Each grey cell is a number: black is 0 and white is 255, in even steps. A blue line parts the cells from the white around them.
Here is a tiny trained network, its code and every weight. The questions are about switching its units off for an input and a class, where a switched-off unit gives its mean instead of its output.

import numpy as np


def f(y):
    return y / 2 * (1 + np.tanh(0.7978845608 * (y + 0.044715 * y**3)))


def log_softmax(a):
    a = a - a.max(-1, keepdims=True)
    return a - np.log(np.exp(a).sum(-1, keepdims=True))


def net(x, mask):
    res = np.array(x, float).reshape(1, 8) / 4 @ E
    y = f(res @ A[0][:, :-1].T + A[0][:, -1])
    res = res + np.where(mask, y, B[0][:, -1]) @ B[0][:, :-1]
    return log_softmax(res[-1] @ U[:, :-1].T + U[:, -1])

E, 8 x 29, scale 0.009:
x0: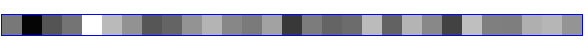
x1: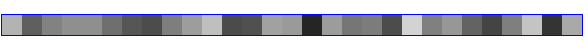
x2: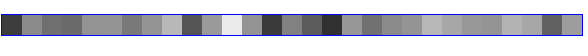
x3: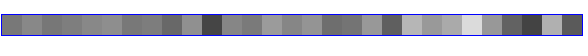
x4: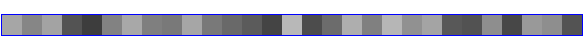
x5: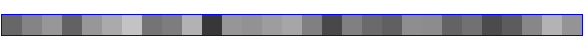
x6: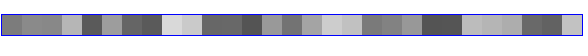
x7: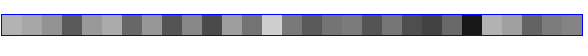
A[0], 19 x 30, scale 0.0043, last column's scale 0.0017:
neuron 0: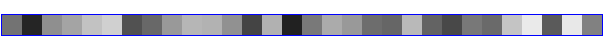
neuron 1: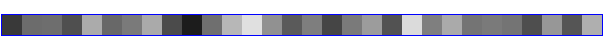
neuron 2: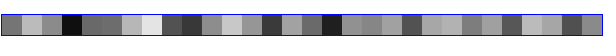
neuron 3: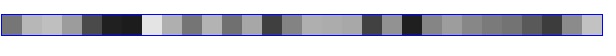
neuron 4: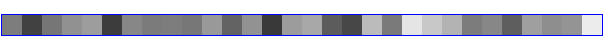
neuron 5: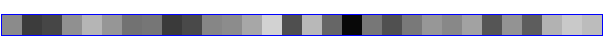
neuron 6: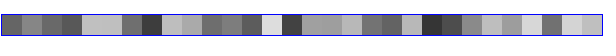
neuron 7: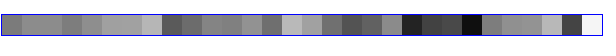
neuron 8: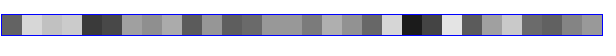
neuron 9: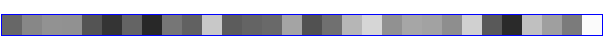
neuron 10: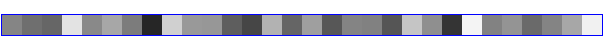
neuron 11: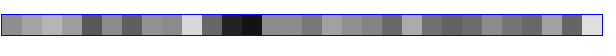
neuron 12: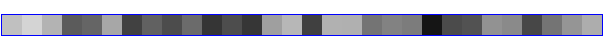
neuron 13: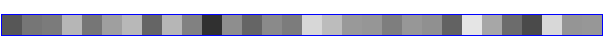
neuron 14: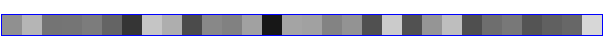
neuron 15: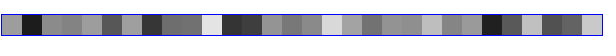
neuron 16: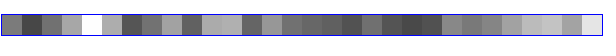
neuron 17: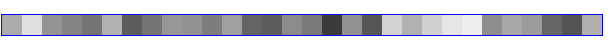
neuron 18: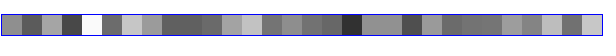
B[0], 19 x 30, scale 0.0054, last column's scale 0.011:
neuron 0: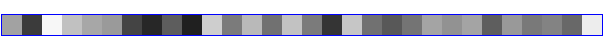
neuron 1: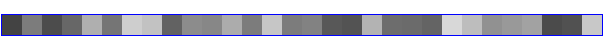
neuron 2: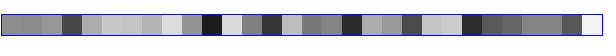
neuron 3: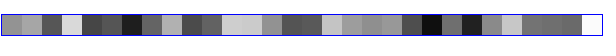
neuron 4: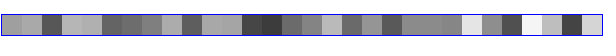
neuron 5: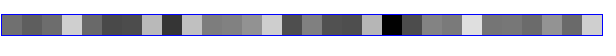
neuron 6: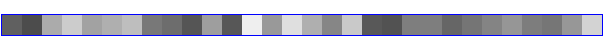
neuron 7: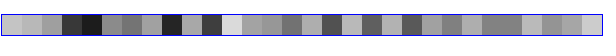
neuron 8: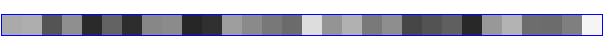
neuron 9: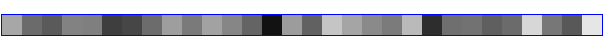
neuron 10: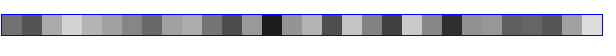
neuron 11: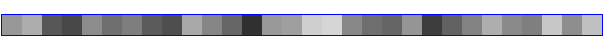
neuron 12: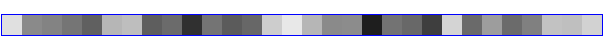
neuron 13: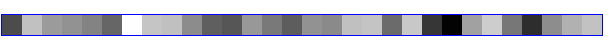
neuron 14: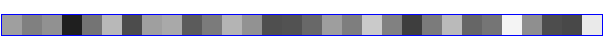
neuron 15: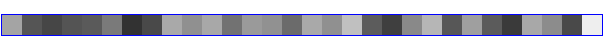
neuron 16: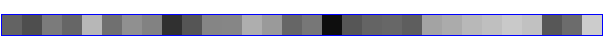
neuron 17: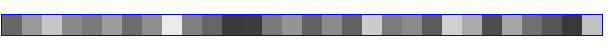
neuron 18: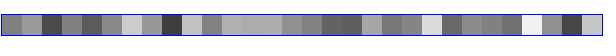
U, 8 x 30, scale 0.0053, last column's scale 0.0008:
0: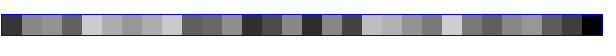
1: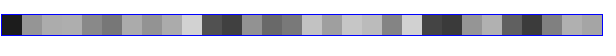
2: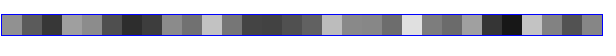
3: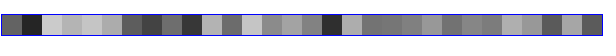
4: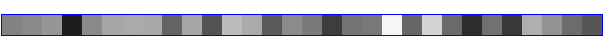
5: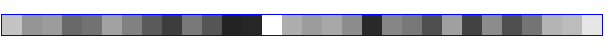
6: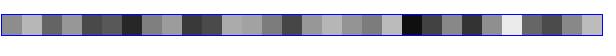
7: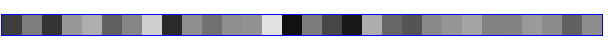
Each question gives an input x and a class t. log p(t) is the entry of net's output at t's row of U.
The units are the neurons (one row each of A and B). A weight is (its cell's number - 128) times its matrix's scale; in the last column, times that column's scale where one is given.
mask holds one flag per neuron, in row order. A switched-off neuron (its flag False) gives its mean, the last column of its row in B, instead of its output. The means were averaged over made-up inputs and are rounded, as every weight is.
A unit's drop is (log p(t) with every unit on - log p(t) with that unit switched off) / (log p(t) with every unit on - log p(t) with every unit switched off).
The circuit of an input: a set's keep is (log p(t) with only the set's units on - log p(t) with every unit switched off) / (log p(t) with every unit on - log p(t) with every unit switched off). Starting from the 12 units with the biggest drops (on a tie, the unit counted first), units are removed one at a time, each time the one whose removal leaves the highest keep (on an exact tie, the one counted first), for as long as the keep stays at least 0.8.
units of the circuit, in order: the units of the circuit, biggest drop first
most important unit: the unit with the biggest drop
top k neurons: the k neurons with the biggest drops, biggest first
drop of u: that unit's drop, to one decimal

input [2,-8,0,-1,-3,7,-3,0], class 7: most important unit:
neuron 5
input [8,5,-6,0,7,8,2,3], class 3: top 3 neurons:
[neuron 0; neuron 6; neuron 10]
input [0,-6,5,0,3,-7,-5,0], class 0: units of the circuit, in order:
[neuron 2; neuron 17]
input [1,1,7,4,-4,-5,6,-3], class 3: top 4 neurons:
[neuron 0; neuron 6; neuron 11; neuron 16]
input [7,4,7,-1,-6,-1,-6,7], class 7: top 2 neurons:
[neuron 5; neuron 1]
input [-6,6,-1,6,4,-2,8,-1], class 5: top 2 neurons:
[neuron 12; neuron 11]
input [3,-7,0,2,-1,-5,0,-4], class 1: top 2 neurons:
[neuron 13; neuron 16]
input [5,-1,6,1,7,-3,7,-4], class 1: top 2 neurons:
[neuron 13; neuron 10]
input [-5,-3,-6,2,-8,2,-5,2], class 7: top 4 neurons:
[neuron 5; neuron 1; neuron 18; neuron 9]
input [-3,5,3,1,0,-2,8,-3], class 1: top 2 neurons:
[neuron 10; neuron 16]
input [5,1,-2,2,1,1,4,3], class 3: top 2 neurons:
[neuron 0; neuron 6]
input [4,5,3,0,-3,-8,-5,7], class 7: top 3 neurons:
[neuron 5; neuron 10; neuron 1]
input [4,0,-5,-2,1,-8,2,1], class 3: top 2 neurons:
[neuron 0; neuron 4]
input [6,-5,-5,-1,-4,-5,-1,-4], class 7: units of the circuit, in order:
[neuron 5]
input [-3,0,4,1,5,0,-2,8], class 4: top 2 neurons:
[neuron 2; neuron 3]
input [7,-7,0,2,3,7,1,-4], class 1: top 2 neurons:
[neuron 13; neuron 10]
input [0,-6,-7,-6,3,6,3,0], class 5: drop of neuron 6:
0.0
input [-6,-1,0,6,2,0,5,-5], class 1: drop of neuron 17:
0.1
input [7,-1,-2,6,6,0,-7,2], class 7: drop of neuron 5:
0.2
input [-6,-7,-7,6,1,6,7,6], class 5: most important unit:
neuron 12
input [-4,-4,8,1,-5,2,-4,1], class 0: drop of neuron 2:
0.4
